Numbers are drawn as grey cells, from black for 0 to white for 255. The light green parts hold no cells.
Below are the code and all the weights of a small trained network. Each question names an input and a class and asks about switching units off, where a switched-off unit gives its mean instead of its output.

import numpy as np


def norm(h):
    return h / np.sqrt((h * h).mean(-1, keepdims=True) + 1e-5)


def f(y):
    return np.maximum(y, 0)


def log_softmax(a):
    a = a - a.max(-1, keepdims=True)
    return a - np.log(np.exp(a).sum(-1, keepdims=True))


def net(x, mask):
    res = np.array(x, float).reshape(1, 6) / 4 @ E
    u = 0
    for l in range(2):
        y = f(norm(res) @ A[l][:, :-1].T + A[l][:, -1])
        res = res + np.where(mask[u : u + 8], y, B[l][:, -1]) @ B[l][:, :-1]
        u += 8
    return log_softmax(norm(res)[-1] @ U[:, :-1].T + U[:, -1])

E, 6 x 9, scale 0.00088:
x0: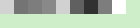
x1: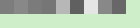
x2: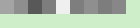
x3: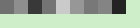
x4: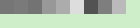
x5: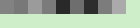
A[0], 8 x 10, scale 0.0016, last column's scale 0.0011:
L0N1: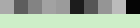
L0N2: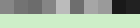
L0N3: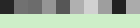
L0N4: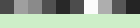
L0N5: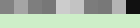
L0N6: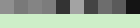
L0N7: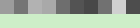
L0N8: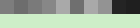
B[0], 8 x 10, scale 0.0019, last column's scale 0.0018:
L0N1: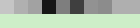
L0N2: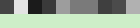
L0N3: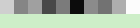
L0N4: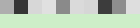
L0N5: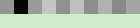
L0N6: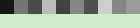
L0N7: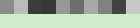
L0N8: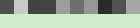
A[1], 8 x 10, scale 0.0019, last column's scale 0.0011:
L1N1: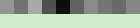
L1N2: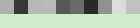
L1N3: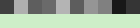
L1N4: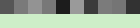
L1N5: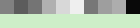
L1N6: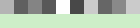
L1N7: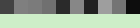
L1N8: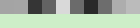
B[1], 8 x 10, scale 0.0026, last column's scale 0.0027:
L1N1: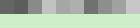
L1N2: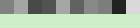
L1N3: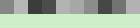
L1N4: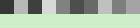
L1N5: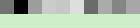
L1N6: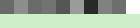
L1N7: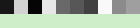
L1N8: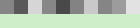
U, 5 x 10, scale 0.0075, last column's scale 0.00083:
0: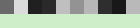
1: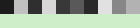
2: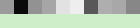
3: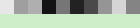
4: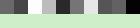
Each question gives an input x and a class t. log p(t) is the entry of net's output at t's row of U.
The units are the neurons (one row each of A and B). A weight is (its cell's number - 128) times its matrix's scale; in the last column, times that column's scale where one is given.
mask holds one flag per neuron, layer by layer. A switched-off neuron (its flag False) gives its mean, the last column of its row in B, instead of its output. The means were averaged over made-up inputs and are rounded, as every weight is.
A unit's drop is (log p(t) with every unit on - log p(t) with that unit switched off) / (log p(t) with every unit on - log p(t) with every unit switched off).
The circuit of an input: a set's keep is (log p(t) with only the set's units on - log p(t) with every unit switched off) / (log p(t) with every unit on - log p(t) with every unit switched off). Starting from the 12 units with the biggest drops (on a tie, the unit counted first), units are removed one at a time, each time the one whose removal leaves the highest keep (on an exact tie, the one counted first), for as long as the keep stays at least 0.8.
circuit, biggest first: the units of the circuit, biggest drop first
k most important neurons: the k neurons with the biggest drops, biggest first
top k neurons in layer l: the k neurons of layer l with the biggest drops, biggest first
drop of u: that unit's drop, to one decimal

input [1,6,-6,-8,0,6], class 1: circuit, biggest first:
L1N8; L1N4
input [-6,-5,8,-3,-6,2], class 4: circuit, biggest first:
L0N4
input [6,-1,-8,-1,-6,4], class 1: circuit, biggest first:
L0N3; L1N7
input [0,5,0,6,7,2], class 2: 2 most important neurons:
L1N5; L0N5
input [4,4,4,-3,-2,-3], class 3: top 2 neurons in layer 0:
L0N4; L0N1
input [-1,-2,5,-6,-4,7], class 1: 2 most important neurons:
L0N3; L1N1
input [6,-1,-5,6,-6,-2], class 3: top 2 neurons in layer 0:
L0N1; L0N7
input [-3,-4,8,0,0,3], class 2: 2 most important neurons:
L0N3; L1N5
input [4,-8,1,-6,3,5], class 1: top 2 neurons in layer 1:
L1N7; L1N4
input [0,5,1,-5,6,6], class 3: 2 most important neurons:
L0N4; L1N3
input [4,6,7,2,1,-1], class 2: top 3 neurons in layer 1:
L1N5; L1N2; L1N8
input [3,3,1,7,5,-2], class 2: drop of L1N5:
0.3
